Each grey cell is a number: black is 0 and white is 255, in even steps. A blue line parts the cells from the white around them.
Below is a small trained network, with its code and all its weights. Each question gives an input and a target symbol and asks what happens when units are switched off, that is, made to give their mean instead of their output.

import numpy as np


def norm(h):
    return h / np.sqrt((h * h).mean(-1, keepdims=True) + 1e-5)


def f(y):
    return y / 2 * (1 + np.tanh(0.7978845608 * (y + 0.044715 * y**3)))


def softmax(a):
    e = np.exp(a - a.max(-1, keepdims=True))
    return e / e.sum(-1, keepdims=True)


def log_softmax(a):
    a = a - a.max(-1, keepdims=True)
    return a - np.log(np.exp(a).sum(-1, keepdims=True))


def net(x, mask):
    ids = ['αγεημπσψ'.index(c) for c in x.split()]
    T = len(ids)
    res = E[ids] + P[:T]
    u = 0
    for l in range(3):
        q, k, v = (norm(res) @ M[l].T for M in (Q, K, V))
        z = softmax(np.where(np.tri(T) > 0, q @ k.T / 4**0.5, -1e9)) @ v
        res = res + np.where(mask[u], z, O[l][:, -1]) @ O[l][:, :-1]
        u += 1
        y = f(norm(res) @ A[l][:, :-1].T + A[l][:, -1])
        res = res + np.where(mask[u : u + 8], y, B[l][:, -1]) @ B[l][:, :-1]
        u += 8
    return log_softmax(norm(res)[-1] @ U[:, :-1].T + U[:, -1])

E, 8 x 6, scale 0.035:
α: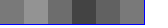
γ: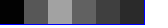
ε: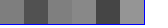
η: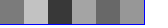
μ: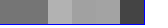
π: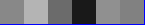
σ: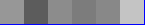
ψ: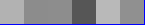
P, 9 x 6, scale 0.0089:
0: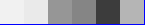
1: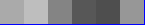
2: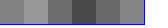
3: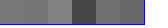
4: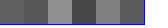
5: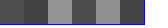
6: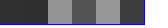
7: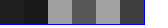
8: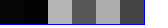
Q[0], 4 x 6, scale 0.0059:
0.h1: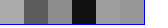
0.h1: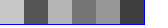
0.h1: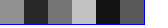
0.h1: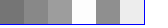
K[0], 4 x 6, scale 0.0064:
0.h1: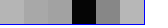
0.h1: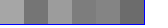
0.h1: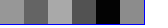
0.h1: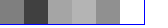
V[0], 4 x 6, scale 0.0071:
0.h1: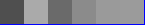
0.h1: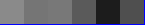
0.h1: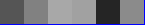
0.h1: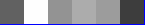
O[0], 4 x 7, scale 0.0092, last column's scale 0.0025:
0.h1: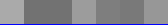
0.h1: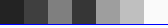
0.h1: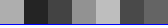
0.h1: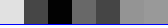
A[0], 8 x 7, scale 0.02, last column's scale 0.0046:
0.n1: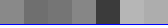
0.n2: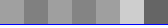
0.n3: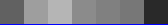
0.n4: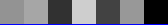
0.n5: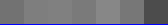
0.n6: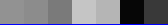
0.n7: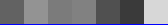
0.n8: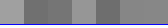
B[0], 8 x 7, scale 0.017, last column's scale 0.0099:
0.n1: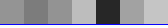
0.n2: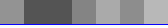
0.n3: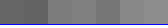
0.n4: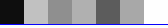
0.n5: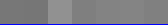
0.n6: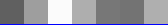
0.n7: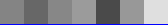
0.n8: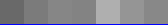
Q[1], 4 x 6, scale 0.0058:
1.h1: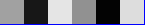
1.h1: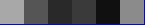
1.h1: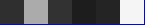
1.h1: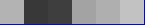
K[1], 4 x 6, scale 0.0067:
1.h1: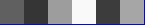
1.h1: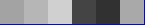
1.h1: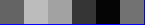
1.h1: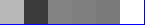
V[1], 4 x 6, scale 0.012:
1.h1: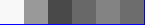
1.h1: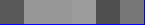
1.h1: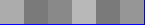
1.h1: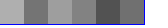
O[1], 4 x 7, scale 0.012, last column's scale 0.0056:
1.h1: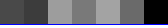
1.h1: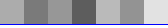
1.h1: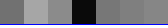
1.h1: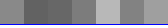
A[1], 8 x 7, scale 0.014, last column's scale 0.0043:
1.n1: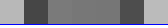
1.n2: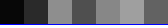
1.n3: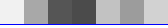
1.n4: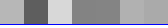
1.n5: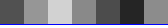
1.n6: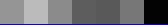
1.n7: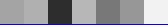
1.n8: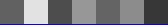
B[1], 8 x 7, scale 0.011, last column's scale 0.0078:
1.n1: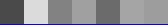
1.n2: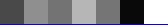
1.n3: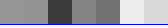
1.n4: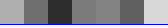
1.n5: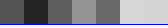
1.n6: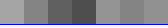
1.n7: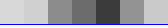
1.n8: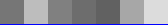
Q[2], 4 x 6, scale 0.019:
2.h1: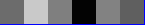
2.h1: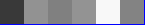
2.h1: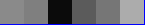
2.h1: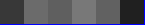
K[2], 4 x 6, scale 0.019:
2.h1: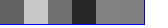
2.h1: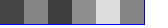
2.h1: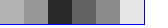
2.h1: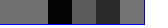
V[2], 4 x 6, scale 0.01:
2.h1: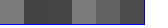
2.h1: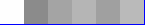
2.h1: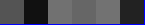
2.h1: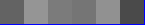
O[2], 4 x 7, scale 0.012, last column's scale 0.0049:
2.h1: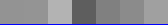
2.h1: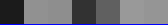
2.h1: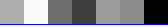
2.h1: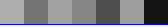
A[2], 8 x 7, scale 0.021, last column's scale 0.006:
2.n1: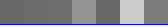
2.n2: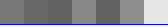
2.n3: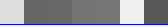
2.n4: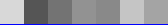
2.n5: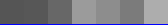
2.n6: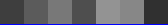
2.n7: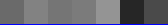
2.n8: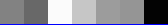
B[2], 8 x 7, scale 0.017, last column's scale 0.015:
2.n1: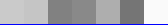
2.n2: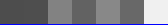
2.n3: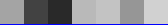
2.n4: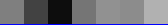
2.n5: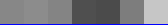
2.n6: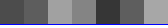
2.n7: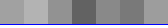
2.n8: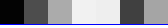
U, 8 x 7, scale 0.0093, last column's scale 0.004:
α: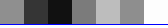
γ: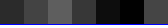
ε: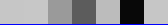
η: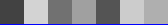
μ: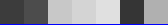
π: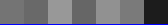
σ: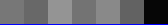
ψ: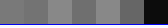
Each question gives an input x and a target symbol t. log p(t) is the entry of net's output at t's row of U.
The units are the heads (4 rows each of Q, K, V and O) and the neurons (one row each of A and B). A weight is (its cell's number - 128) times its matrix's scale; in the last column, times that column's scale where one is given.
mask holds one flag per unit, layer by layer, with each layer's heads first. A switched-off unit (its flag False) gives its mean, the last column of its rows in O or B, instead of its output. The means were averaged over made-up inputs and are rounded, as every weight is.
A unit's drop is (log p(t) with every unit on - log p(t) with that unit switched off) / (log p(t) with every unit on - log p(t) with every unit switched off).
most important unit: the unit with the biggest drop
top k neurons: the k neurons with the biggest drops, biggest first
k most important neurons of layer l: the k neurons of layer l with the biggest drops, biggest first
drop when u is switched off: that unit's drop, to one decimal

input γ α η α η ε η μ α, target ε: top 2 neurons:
(0.n4 0.n6)
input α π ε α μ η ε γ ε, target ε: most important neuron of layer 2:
(2.n7)
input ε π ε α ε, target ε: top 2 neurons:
(0.n4 1.n2)
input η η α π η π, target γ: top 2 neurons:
(1.n3 0.n4)
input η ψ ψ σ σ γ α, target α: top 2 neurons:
(0.n4 0.n2)
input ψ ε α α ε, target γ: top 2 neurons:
(1.n4 0.n4)
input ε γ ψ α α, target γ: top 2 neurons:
(0.n4 0.n6)
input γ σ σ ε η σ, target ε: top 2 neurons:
(0.n2 1.n2)
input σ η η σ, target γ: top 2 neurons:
(0.n2 1.n2)
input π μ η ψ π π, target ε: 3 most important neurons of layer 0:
(0.n1 0.n6 0.n4)
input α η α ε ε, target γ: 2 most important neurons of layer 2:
(2.n1 2.n3)
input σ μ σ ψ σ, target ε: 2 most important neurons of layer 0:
(0.n4 0.n2)
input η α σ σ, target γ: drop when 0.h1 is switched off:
1.1
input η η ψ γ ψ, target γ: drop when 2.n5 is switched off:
0.0
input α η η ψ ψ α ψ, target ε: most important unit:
1.h1
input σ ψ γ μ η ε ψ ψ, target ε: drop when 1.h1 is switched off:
1.0
